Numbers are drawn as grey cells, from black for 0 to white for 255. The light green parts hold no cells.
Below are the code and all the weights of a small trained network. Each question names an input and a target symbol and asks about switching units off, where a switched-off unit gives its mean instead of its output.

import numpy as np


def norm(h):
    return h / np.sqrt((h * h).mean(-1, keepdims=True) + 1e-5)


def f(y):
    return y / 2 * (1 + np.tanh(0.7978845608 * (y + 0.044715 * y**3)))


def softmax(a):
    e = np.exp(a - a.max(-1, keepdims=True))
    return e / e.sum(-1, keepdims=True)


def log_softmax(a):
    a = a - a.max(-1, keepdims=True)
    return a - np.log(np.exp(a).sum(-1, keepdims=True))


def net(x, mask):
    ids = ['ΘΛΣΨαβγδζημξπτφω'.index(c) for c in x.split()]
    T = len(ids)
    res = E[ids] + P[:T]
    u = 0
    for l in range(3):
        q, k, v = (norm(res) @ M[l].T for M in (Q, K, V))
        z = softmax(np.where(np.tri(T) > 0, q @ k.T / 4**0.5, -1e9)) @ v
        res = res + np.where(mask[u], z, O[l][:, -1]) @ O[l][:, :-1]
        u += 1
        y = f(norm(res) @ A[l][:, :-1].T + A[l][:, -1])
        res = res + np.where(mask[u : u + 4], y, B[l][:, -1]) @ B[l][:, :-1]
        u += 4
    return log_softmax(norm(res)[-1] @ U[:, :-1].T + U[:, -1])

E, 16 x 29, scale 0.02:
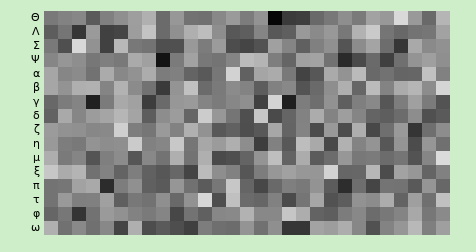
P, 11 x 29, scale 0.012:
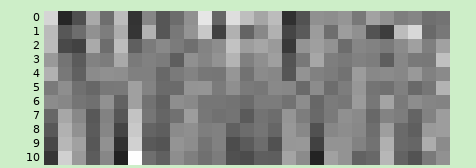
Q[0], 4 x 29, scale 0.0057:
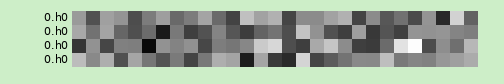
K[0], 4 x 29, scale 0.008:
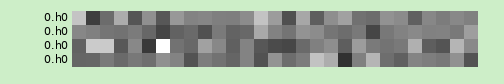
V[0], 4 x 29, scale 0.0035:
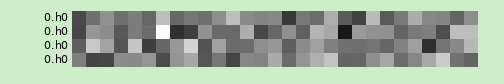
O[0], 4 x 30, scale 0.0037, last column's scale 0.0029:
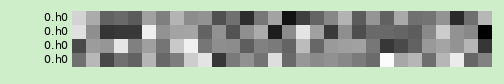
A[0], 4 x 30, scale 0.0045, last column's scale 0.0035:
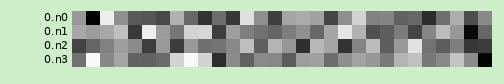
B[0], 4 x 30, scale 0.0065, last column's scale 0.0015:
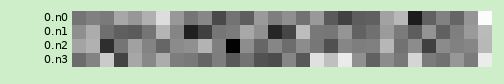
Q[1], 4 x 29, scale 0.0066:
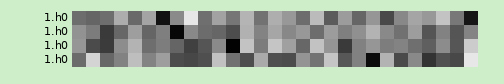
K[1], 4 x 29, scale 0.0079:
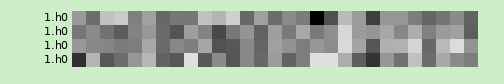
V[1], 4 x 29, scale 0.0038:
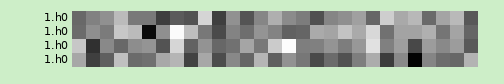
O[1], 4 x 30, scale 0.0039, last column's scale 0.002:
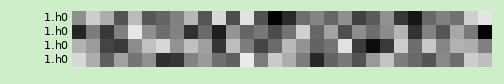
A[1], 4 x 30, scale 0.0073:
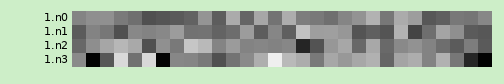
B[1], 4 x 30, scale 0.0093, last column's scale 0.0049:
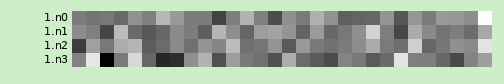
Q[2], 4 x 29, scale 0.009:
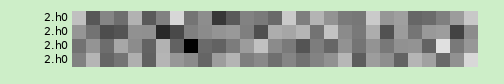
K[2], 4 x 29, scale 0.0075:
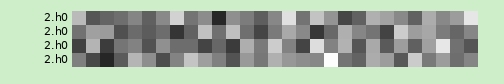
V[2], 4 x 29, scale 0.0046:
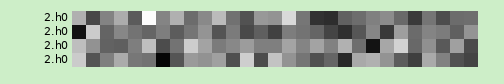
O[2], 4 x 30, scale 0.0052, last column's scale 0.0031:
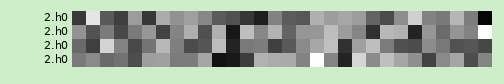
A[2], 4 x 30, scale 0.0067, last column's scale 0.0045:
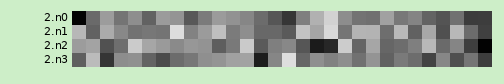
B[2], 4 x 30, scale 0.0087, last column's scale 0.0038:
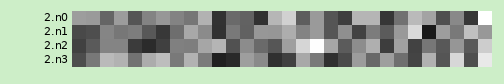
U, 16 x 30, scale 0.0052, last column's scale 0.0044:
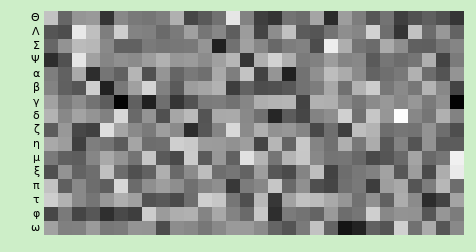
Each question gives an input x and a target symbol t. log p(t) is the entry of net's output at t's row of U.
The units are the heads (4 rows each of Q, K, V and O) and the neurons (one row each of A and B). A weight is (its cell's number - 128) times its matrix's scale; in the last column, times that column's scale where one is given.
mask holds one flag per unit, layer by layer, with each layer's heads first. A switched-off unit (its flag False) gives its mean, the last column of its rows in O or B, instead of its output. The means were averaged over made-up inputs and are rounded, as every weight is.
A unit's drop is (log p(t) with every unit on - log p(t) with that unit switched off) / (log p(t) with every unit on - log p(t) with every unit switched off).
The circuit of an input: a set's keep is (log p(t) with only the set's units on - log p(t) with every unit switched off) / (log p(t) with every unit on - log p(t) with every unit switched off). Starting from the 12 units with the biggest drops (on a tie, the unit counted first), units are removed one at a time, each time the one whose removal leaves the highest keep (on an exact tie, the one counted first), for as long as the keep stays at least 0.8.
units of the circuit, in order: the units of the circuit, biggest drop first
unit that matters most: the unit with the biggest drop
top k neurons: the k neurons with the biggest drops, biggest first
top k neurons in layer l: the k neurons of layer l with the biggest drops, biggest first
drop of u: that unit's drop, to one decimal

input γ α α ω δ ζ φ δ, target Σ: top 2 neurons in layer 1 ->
(1.n2 1.n3)
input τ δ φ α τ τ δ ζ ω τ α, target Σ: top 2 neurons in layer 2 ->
(2.n0 2.n3)
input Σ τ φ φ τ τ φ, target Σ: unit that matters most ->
1.h0
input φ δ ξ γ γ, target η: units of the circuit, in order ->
(1.h0 1.n1 2.n2 0.h0)
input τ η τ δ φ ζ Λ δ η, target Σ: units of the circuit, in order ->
(1.n2 2.n0)
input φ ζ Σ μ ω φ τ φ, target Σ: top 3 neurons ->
(0.n3 2.n0 1.n1)
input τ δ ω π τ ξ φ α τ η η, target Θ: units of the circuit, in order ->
(0.h0 1.h0 2.n1)
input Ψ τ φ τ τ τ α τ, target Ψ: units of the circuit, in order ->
(2.h0 1.n3)
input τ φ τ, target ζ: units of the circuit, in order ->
(2.h0 1.n3 0.h0)
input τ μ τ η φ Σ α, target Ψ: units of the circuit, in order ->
(2.h0 1.h0 2.n2)
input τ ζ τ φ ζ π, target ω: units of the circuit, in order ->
(1.n3 2.h0 1.h0)
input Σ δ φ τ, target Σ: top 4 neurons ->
(1.n2 2.n0 1.n3 0.n2)
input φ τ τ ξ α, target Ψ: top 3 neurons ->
(1.n3 2.n2 0.n3)
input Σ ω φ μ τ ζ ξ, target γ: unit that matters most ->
2.n1
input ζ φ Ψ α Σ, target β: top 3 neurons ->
(1.n3 1.n1 0.n1)
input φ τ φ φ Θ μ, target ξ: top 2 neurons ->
(2.n1 2.n3)
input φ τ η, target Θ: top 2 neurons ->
(2.n1 1.n3)
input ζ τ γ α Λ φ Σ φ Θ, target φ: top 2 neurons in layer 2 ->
(2.n2 2.n3)
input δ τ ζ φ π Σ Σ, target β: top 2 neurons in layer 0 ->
(0.n1 0.n0)
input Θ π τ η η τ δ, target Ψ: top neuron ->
(2.n2)
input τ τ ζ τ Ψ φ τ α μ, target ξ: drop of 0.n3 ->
0.1
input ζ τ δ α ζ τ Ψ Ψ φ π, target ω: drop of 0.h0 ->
0.9
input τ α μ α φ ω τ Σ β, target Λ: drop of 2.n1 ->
0.4
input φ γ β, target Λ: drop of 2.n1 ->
0.3
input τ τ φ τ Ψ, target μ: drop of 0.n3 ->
0.0
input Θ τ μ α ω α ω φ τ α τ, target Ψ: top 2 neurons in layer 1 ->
(1.n3 1.n0)
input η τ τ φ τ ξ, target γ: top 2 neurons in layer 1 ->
(1.n3 1.n1)
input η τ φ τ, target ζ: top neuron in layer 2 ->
(2.n0)
